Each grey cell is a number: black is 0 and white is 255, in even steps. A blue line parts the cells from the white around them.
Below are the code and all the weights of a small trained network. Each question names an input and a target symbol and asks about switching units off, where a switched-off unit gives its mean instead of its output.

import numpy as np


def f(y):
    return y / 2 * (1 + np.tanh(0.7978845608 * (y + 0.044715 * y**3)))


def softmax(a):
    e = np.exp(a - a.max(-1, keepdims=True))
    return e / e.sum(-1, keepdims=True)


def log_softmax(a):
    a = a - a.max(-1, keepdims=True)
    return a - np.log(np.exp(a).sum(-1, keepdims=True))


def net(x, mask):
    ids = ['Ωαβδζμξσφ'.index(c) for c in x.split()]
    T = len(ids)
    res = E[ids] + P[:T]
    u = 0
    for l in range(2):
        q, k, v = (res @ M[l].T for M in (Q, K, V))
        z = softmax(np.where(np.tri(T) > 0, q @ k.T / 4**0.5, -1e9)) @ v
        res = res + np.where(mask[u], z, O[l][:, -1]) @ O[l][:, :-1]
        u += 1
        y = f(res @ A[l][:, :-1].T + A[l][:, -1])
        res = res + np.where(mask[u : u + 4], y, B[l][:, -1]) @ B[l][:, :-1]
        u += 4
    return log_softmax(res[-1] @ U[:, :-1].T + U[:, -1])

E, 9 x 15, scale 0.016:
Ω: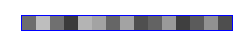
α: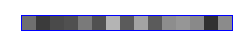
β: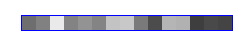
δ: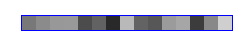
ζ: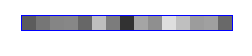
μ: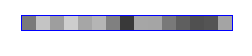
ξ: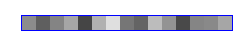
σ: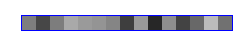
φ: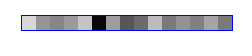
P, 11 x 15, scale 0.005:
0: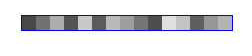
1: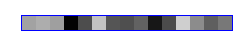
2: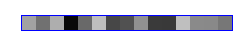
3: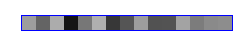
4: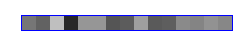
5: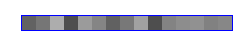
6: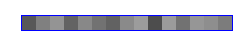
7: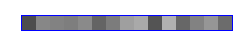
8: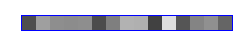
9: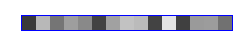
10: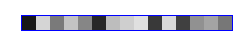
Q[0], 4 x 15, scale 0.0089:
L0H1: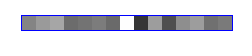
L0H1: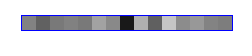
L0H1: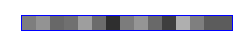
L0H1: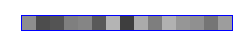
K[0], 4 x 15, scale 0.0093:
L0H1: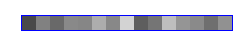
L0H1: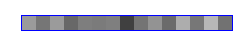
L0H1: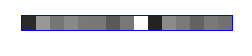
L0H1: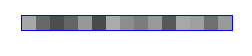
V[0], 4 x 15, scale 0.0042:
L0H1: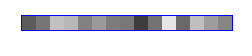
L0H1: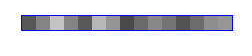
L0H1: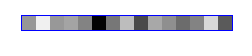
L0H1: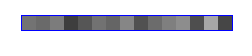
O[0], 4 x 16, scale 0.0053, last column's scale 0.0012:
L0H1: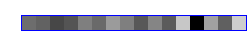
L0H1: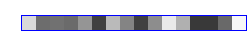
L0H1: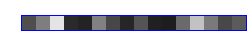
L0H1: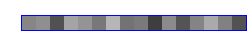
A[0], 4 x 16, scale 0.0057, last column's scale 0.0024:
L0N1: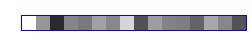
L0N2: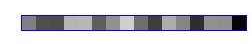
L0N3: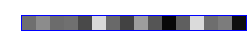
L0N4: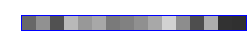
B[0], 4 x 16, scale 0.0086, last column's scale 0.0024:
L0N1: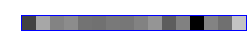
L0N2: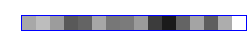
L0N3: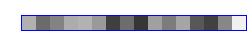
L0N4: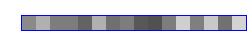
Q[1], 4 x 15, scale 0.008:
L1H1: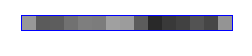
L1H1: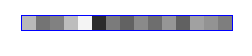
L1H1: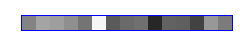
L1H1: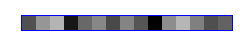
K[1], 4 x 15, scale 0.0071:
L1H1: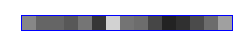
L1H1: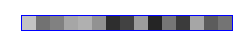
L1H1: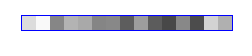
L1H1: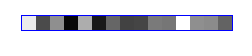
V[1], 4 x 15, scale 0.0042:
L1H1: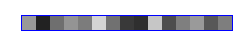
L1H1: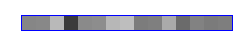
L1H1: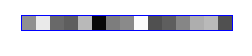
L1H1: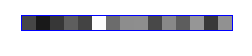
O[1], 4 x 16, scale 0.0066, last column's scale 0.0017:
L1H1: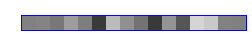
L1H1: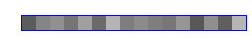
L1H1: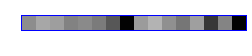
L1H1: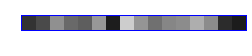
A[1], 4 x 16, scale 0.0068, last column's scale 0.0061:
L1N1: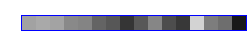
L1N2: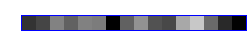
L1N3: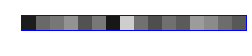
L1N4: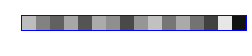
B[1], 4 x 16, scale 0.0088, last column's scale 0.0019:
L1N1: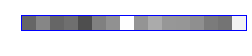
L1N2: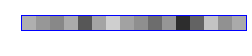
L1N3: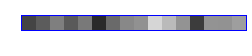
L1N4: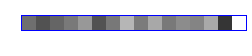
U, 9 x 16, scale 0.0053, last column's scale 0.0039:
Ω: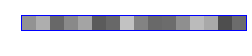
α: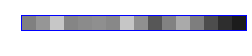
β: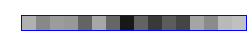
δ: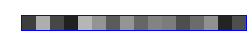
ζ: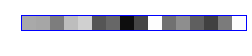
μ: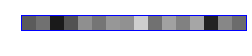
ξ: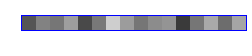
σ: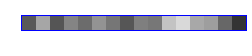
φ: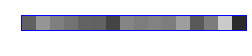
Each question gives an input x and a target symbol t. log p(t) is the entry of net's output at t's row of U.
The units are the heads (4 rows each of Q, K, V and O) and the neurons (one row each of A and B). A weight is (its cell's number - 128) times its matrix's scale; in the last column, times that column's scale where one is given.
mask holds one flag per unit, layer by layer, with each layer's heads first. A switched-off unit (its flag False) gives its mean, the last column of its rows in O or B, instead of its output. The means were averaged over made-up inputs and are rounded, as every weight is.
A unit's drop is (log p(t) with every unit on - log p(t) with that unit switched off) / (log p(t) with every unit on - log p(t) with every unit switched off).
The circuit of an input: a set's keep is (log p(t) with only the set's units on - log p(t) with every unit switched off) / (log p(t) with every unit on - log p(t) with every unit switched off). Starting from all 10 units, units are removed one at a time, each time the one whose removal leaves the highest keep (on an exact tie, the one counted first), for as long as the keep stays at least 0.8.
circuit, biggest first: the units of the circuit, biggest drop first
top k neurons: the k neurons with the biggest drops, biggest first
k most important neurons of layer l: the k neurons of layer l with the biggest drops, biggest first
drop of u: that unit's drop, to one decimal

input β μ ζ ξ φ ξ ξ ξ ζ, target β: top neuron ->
(L0N3)
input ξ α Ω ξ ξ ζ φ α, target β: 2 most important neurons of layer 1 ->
(L1N2, L1N4)
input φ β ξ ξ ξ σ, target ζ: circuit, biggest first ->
(L1H1, L0N3, L0H1)
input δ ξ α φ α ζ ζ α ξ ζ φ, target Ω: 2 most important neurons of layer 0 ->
(L0N3, L0N1)
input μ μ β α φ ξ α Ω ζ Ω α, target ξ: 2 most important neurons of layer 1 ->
(L1N2, L1N3)
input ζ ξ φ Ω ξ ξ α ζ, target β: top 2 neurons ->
(L0N4, L1N2)
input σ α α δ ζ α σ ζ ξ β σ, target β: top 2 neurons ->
(L0N2, L0N4)
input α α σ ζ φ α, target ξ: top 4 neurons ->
(L1N2, L0N2, L0N4, L0N1)
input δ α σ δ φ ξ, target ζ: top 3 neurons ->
(L0N3, L1N2, L1N4)
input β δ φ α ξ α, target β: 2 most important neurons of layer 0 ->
(L0N2, L0N4)
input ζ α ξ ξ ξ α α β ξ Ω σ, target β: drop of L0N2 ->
0.7
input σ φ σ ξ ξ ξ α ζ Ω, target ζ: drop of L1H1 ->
1.1
